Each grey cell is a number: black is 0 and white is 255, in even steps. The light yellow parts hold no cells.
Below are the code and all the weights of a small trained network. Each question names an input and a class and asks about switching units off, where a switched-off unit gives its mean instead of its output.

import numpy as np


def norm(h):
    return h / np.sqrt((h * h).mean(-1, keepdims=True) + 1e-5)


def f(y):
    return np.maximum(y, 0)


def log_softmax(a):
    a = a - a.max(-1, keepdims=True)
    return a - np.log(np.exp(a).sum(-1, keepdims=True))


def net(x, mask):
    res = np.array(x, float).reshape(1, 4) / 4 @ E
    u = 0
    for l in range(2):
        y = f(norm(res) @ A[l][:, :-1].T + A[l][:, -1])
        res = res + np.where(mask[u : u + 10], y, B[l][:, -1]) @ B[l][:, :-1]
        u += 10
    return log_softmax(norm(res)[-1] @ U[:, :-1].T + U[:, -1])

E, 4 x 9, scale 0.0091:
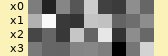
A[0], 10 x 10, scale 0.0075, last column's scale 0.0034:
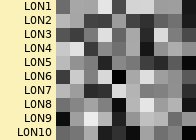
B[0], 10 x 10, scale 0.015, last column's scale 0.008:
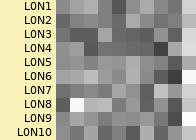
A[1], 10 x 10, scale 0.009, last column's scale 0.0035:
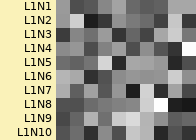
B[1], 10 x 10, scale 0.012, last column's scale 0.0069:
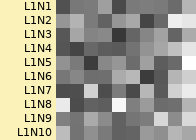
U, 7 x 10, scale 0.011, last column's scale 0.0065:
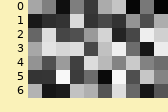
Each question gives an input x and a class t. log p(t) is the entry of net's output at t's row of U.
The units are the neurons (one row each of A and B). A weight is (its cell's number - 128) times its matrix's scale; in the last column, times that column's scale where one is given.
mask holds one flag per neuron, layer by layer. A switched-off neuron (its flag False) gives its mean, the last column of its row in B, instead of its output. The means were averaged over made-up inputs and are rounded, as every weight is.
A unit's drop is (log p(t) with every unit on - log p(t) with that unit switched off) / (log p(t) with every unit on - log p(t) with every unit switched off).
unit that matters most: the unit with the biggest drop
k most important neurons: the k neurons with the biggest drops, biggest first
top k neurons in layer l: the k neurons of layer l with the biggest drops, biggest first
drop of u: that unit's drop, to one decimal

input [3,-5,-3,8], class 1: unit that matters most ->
L0N3
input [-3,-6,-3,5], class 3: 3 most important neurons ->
L0N8, L0N4, L1N7
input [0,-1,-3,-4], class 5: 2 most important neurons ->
L0N10, L1N7
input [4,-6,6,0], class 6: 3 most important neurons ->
L1N8, L0N4, L1N5
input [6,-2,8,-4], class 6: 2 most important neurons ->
L1N8, L0N4
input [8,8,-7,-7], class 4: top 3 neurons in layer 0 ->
L0N7, L0N4, L0N5
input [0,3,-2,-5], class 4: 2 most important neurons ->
L0N4, L0N6
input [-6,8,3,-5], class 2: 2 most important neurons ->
L0N4, L0N9
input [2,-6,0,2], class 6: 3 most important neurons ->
L0N4, L0N3, L1N8
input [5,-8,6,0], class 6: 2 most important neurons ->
L1N8, L0N4
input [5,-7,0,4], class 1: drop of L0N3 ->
0.1
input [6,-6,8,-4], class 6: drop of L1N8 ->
0.3
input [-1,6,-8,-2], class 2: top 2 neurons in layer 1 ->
L1N6, L1N2
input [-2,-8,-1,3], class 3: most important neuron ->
L0N8
